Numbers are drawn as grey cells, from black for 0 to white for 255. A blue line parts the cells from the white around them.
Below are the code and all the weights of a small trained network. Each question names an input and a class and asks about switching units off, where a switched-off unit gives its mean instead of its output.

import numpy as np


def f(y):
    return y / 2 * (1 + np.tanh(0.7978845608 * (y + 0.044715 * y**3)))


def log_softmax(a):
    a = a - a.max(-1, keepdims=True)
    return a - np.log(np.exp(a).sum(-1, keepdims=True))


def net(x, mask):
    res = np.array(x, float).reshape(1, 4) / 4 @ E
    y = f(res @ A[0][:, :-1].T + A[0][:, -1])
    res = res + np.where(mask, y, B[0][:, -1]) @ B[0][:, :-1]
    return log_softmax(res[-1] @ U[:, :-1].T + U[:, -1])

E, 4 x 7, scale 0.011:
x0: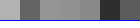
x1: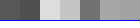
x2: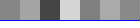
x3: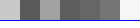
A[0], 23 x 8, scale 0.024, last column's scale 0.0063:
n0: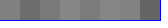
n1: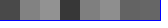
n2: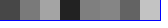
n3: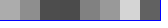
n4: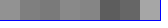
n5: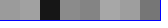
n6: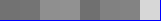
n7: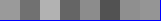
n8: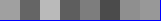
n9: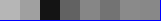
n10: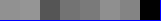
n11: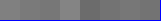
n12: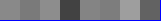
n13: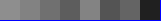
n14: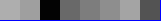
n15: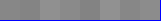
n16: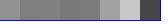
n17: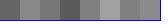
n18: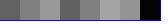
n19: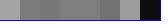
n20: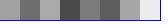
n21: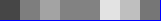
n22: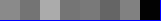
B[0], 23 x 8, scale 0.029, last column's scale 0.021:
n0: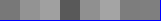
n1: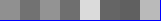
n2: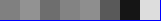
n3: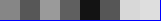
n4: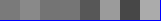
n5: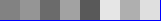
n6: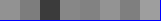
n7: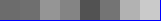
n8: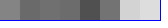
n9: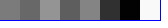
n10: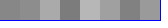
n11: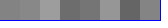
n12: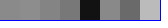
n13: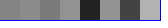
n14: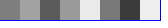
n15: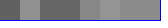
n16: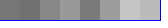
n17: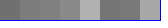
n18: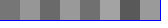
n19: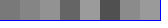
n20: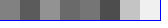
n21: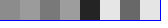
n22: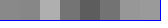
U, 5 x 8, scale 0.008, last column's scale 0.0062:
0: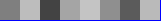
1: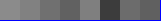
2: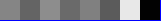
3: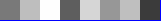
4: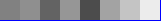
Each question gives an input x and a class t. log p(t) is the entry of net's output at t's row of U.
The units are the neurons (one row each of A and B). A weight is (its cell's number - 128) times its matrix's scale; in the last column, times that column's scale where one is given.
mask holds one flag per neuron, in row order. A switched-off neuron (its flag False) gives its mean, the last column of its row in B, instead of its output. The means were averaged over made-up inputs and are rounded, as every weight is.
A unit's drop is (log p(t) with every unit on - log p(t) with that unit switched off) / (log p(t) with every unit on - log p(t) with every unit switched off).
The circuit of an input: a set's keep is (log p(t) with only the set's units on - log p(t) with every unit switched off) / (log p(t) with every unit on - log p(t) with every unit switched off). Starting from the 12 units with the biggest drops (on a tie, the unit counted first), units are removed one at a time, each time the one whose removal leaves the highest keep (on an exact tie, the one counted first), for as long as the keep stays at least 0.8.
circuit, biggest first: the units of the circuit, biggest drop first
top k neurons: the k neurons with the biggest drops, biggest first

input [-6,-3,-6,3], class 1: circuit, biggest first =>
(n2)
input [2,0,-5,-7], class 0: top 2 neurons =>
(n3, n20)
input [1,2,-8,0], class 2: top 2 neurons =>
(n9, n8)
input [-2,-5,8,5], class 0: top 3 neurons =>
(n14, n5, n9)
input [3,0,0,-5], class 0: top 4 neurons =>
(n3, n20, n9, n8)
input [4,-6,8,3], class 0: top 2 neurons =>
(n14, n5)
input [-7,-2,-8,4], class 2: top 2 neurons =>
(n20, n1)
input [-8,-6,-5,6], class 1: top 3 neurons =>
(n9, n2, n14)
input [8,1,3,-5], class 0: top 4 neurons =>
(n3, n8, n20, n9)
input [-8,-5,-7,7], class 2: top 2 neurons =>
(n3, n20)
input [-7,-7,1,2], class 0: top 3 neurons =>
(n14, n5, n20)
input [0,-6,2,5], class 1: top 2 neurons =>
(n9, n14)
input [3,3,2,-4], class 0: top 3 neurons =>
(n3, n8, n20)
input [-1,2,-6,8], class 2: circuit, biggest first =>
(n20)
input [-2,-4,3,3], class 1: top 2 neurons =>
(n3, n9)
